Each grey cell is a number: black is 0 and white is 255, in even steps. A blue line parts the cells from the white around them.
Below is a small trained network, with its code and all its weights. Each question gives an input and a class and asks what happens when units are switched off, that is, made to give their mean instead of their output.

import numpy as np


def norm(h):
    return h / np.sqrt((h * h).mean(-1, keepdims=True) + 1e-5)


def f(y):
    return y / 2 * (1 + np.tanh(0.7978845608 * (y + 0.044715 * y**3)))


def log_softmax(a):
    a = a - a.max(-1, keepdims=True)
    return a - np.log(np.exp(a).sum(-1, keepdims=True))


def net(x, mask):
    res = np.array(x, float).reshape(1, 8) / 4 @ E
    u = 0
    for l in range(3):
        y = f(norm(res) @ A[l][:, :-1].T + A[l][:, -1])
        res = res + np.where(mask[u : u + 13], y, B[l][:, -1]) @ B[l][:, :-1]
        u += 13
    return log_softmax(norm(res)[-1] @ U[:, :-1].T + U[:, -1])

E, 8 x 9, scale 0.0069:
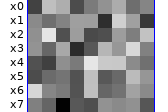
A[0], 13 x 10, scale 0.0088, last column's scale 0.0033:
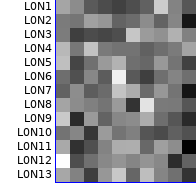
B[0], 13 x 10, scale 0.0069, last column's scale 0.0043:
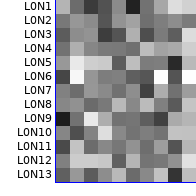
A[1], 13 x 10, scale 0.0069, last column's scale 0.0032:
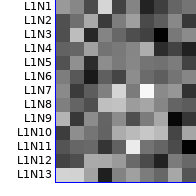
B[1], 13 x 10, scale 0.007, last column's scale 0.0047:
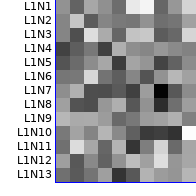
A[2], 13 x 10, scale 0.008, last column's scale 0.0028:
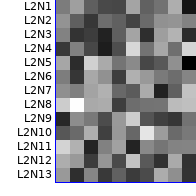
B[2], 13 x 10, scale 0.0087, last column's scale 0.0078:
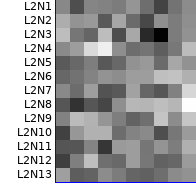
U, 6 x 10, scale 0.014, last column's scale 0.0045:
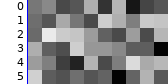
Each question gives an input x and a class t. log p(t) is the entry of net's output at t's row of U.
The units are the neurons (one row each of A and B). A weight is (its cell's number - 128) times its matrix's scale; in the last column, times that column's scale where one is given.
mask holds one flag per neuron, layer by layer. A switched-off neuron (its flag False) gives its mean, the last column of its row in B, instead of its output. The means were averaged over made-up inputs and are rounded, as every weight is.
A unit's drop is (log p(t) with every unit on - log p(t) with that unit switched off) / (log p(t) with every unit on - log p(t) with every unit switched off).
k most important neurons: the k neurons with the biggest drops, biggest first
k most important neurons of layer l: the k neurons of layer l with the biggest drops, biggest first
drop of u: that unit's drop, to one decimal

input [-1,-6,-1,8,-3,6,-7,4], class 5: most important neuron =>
[L0N1]
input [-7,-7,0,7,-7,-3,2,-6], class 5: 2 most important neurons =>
[L0N1, L2N3]
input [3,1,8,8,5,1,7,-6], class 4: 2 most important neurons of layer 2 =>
[L2N4, L2N11]
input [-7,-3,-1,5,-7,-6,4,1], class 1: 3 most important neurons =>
[L0N12, L2N8, L1N1]
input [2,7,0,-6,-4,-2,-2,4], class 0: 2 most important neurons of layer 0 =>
[L0N8, L0N13]
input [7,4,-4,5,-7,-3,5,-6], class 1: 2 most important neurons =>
[L2N10, L0N6]
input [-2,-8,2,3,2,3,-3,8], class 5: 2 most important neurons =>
[L2N3, L0N1]
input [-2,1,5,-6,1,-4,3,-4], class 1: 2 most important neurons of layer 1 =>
[L1N10, L1N3]
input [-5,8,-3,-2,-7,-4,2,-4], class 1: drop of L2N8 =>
0.3
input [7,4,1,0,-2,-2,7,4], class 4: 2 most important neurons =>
[L0N1, L2N11]
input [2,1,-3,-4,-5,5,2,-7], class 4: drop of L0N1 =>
-0.1
